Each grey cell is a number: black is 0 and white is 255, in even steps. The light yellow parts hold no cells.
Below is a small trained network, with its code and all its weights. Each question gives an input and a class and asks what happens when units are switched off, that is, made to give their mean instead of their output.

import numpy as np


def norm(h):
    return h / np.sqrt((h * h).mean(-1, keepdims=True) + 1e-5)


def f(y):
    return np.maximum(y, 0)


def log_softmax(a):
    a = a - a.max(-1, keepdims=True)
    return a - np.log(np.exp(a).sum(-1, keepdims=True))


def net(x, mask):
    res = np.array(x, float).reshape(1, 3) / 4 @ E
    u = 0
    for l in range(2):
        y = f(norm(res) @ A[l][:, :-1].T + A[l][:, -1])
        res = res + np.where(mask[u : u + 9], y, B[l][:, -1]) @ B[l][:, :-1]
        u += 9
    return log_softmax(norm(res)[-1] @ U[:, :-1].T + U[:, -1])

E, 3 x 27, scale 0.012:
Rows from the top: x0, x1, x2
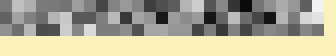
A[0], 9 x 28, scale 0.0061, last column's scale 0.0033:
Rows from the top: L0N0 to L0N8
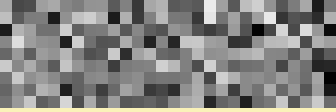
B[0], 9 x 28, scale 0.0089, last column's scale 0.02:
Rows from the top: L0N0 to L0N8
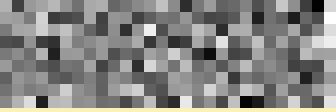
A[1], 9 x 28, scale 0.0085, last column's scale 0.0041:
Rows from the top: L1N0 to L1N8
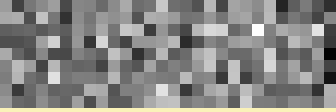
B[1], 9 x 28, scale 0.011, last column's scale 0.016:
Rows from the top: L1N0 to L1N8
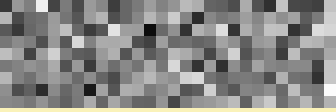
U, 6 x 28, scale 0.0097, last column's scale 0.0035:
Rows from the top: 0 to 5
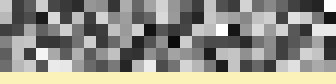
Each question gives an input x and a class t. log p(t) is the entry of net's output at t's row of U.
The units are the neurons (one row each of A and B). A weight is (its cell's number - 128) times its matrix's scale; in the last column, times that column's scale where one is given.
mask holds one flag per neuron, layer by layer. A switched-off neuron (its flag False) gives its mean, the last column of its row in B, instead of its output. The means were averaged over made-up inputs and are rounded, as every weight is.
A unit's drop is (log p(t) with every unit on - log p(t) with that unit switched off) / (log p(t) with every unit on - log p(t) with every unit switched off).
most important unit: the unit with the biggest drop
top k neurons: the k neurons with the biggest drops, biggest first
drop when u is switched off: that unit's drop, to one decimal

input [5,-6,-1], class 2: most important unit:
L0N3
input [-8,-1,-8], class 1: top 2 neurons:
[L0N1, L1N3]
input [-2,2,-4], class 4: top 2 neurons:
[L0N3, L0N0]
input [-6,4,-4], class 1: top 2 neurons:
[L0N8, L0N1]
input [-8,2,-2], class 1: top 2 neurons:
[L0N1, L1N3]
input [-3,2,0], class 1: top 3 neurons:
[L0N8, L0N1, L1N0]
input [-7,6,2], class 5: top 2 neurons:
[L0N2, L1N2]
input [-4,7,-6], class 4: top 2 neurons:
[L0N8, L0N4]
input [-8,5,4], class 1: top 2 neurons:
[L0N8, L0N1]
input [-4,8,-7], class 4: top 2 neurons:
[L0N8, L0N4]
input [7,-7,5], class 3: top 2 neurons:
[L0N1, L0N5]
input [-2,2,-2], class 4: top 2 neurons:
[L0N8, L0N0]
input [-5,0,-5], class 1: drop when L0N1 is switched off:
0.2
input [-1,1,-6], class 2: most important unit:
L0N1
